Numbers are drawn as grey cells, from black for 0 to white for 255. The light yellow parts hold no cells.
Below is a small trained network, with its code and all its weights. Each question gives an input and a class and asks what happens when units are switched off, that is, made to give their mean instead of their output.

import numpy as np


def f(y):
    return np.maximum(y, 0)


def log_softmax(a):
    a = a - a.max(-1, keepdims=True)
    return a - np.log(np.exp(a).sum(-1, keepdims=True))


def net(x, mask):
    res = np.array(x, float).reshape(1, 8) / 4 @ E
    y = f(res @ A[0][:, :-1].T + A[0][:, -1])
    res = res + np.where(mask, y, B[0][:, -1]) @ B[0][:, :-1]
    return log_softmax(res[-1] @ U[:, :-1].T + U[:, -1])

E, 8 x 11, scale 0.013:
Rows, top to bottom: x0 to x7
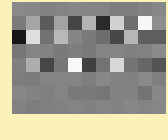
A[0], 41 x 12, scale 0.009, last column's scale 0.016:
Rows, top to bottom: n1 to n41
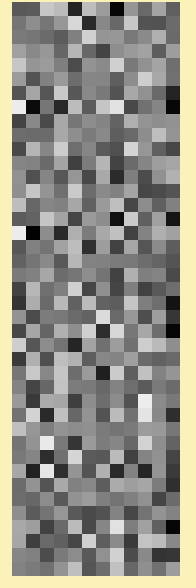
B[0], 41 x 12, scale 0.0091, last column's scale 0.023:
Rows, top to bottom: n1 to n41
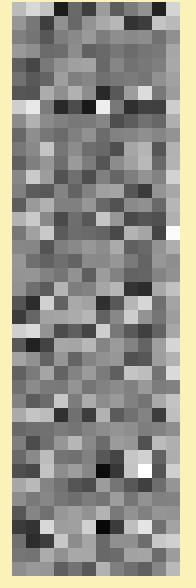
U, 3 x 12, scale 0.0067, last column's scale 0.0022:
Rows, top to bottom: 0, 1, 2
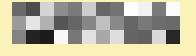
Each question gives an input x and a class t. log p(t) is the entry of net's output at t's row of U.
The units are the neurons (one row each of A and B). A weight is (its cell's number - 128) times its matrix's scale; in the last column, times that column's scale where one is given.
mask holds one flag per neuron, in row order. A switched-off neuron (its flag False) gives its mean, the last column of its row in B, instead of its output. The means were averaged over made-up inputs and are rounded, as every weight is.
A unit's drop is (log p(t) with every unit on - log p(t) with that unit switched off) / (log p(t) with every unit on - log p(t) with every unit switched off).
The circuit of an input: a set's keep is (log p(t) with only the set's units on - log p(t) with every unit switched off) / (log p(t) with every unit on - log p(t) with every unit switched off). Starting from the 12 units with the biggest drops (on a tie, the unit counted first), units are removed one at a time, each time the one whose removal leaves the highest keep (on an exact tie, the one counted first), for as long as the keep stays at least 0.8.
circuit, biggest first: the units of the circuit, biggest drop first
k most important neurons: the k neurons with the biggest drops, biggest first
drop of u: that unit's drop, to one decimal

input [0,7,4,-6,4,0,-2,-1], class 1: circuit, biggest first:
(n24)
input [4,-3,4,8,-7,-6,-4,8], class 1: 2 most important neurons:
(n16, n1)
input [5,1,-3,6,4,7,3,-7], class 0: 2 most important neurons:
(n38, n1)
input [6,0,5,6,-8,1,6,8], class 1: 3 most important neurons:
(n16, n1, n34)
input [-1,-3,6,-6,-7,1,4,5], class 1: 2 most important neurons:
(n16, n1)
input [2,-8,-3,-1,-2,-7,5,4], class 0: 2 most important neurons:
(n34, n23)
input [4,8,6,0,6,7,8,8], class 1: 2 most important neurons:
(n24, n30)
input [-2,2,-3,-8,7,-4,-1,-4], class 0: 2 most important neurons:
(n38, n33)
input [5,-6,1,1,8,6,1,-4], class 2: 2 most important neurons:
(n2, n21)
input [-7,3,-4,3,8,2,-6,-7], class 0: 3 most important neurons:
(n38, n33, n40)
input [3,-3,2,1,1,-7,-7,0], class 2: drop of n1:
0.2
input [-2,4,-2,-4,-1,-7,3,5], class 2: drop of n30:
0.0
